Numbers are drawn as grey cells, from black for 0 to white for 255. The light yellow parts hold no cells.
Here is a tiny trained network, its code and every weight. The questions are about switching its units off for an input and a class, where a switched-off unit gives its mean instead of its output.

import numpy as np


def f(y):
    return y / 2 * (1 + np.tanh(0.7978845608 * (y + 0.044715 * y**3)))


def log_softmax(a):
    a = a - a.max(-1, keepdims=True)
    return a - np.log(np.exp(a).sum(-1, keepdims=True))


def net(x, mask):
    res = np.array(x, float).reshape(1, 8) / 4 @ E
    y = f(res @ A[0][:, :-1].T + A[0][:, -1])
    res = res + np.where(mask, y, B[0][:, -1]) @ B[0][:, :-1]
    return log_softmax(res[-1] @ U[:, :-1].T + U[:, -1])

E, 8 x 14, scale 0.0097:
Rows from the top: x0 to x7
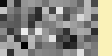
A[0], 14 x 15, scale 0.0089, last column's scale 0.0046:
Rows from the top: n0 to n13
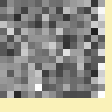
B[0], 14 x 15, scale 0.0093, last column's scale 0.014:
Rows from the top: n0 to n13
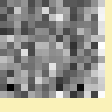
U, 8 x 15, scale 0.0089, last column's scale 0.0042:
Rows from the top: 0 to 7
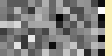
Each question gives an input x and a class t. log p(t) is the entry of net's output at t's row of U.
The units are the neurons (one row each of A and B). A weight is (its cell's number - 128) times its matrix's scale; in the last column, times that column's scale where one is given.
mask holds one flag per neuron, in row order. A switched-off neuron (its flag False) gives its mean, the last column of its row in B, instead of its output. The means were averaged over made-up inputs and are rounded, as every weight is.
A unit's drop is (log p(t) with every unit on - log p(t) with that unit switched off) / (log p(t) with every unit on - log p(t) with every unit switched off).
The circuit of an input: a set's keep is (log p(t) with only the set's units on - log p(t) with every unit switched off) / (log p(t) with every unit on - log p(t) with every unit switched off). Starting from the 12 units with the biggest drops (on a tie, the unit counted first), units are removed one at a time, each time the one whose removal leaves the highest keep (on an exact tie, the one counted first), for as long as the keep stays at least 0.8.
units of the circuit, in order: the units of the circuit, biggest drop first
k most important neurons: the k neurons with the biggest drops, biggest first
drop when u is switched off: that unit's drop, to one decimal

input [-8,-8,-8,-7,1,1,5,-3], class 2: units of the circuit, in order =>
n12, n11
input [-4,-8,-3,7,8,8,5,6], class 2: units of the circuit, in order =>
n12, n2
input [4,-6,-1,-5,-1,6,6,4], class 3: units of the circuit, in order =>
n9
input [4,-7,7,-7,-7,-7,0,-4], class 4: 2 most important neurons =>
n6, n0
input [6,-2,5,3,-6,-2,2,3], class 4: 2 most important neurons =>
n6, n13
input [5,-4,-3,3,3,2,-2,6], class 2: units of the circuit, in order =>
n12, n13, n2
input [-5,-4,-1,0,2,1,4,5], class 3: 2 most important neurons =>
n9, n5
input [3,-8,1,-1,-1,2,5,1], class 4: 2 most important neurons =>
n10, n6
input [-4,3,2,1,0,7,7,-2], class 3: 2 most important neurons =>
n9, n5
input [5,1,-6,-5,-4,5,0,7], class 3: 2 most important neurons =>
n2, n6
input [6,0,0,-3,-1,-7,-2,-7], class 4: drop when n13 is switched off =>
0.2
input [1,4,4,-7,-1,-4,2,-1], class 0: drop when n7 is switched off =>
0.2
